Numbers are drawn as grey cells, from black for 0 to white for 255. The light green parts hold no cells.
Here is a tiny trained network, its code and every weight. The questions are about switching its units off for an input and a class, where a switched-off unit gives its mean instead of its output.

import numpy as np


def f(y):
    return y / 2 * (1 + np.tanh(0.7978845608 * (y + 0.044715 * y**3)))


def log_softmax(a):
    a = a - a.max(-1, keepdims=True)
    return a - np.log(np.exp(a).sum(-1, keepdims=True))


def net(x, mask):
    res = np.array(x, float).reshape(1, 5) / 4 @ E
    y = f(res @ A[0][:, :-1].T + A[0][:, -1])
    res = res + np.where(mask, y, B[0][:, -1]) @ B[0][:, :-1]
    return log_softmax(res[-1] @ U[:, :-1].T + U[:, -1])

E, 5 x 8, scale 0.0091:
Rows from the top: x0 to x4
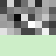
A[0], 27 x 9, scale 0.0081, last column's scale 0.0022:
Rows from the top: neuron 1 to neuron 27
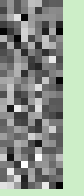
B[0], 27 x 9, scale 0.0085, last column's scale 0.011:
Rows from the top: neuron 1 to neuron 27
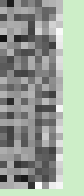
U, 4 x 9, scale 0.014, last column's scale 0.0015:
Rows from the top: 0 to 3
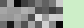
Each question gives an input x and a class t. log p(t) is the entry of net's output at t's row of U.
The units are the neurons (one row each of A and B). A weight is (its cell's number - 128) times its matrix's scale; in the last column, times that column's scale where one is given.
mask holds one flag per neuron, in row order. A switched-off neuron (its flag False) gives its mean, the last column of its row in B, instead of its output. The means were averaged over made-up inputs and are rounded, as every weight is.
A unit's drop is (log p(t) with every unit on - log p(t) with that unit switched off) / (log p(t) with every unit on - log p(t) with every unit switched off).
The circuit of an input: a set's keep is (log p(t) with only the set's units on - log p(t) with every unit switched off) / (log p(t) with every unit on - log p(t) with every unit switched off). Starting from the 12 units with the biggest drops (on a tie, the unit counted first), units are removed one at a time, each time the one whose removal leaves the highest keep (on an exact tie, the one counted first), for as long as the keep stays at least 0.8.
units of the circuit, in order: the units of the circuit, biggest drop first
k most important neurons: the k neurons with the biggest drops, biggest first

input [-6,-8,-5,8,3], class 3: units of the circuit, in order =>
[neuron 15]
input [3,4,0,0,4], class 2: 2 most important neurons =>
[neuron 27; neuron 16]
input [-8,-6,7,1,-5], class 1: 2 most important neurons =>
[neuron 16; neuron 23]
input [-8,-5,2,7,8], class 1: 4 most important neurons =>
[neuron 23; neuron 16; neuron 22; neuron 5]
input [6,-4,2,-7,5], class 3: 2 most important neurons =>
[neuron 19; neuron 21]
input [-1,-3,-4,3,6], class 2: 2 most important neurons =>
[neuron 27; neuron 6]
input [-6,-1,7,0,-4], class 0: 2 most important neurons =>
[neuron 6; neuron 24]
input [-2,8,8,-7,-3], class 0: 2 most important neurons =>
[neuron 6; neuron 24]
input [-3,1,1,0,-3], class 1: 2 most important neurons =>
[neuron 27; neuron 16]
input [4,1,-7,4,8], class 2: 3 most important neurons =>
[neuron 27; neuron 6; neuron 12]
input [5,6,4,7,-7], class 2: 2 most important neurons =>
[neuron 5; neuron 4]
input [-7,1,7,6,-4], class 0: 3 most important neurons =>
[neuron 6; neuron 24; neuron 7]
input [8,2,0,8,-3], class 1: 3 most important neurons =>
[neuron 7; neuron 14; neuron 25]
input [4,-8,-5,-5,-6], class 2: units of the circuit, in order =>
[neuron 5]
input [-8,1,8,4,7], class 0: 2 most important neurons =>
[neuron 6; neuron 24]
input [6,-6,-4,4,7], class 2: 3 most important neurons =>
[neuron 27; neuron 16; neuron 23]
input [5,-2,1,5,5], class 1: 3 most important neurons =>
[neuron 5; neuron 25; neuron 14]
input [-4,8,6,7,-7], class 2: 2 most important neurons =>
[neuron 5; neuron 4]
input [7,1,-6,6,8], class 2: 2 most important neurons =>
[neuron 27; neuron 16]
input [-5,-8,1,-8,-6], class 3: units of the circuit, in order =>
[neuron 9]
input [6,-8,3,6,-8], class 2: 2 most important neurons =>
[neuron 5; neuron 4]
